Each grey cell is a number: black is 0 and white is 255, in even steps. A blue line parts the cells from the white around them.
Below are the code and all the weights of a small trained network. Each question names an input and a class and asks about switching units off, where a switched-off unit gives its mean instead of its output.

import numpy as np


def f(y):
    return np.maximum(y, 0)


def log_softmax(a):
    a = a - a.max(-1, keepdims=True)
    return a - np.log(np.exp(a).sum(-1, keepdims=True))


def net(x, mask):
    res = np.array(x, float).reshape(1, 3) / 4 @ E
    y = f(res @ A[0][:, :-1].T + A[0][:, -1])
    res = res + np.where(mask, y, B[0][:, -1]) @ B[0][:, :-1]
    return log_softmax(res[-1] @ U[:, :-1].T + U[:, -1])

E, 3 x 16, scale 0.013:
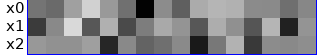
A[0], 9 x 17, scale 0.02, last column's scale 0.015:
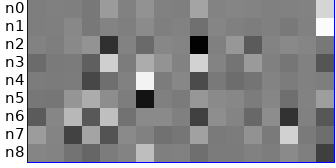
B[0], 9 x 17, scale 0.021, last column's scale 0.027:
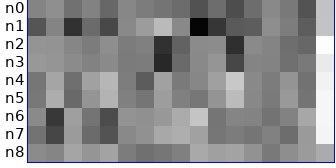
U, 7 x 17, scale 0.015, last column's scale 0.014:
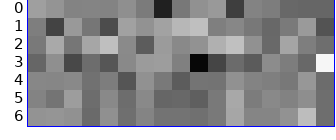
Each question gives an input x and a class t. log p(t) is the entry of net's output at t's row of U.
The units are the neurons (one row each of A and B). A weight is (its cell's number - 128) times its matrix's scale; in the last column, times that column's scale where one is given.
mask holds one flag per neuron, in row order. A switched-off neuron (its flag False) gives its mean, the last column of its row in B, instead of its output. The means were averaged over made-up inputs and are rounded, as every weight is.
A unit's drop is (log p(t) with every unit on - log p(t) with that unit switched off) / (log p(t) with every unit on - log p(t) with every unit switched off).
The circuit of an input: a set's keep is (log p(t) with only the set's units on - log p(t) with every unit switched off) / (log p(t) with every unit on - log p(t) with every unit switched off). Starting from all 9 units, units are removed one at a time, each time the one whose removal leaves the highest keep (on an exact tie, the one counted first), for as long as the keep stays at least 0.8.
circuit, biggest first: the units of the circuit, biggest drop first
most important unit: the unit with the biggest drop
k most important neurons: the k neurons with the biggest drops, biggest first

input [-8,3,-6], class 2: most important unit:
n4
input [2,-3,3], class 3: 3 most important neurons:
n6, n3, n4
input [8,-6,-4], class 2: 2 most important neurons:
n5, n6
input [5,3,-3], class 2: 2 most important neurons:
n5, n2
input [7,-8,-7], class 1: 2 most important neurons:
n7, n2
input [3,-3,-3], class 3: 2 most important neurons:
n6, n2
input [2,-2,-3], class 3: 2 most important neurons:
n2, n6
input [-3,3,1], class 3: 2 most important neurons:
n7, n1
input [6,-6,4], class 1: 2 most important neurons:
n7, n4
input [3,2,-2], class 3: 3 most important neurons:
n4, n2, n8
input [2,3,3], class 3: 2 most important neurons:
n3, n7
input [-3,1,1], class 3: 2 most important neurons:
n5, n1
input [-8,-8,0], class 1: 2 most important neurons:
n7, n5
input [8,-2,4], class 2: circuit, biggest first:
n5
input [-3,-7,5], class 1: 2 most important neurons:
n7, n3
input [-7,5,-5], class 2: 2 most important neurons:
n4, n2
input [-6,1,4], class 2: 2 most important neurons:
n4, n3
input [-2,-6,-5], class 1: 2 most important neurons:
n7, n2
